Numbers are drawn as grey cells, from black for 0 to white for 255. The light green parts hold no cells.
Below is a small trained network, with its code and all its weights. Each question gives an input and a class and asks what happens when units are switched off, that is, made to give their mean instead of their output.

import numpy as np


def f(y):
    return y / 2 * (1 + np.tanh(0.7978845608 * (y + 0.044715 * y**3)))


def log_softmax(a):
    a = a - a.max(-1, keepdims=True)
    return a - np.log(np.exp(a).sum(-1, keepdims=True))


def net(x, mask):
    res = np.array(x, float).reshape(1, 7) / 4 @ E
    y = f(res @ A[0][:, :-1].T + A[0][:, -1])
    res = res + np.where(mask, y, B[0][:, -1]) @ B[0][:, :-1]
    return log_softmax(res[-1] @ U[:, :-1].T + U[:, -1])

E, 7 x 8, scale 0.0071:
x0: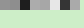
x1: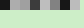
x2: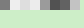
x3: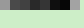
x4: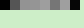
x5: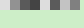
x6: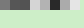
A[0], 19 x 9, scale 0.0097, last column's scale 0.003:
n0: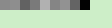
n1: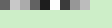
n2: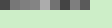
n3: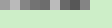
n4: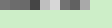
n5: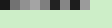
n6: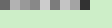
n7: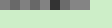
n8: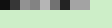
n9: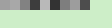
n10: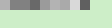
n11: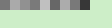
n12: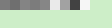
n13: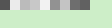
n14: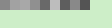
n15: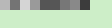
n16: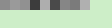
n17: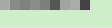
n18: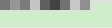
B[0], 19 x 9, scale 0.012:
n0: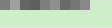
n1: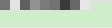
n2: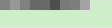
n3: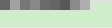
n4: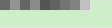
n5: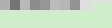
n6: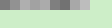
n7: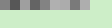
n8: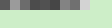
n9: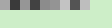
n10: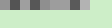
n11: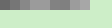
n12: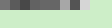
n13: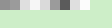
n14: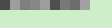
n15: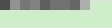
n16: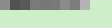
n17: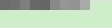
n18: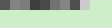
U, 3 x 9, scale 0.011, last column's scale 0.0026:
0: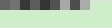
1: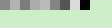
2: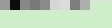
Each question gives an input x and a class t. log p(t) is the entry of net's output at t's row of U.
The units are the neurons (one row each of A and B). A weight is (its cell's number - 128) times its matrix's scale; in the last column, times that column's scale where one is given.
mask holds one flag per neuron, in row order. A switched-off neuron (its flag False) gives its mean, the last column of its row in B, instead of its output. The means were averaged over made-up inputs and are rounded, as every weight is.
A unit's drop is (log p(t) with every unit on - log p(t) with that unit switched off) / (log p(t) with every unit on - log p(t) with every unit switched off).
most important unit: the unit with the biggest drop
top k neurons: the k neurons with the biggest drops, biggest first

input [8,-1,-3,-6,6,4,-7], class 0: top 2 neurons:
[n12; n4]
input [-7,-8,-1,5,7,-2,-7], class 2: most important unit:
n5
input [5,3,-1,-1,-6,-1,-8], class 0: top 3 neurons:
[n13; n12; n6]
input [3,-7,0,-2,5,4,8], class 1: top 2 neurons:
[n9; n13]
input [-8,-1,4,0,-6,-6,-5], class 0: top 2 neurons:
[n13; n15]
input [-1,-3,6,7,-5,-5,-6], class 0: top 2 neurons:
[n13; n18]
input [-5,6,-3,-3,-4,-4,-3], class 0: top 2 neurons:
[n13; n6]
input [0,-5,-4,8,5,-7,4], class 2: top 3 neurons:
[n5; n1; n7]
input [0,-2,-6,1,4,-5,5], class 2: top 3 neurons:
[n5; n1; n18]
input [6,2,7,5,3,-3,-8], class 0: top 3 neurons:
[n13; n8; n6]
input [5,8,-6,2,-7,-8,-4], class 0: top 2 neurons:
[n13; n8]
